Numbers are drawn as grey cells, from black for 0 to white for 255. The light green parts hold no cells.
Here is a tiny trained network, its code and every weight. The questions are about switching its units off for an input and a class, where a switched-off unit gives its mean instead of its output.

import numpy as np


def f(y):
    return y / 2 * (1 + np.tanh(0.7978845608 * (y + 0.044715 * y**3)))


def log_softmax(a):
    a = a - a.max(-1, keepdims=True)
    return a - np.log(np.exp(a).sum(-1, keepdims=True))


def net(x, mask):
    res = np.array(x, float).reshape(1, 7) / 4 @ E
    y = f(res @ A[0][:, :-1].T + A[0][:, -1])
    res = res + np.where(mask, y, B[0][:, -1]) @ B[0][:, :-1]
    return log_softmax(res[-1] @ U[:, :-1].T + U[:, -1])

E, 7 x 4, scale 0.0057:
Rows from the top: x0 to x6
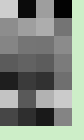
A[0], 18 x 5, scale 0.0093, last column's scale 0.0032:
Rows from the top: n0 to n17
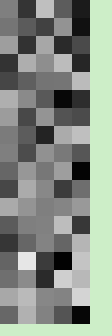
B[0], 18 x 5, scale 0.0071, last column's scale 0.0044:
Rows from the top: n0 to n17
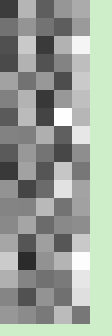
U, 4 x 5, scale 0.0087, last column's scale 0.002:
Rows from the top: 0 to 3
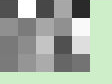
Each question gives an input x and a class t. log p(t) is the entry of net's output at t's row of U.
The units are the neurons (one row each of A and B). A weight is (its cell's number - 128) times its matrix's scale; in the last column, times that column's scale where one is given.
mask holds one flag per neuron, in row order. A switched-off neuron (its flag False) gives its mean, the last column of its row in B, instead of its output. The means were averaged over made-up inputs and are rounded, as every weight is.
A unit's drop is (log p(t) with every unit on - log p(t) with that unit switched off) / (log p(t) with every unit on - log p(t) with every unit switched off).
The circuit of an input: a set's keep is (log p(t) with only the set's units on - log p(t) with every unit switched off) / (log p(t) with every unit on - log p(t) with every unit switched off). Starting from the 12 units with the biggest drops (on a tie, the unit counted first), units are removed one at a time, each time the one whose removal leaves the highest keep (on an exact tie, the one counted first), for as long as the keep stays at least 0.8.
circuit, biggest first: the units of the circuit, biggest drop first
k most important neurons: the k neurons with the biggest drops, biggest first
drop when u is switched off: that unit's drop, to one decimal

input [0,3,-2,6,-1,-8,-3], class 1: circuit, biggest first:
(n14, n10)
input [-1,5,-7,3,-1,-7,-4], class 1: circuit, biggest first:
(n14, n10)
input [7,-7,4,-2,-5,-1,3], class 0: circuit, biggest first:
(n2, n6, n5)
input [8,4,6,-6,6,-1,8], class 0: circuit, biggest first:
(n2, n6)
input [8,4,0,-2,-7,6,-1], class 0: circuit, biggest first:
(n2, n6, n0)
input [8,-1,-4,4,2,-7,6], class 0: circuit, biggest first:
(n2)
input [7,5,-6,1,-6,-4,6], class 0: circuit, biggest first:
(n2, n5)
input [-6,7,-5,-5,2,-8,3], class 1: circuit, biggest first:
(n14, n2)
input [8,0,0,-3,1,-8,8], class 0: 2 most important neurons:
(n2, n5)
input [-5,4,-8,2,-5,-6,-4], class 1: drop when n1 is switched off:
0.0
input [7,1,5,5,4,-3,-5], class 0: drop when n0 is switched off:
0.1
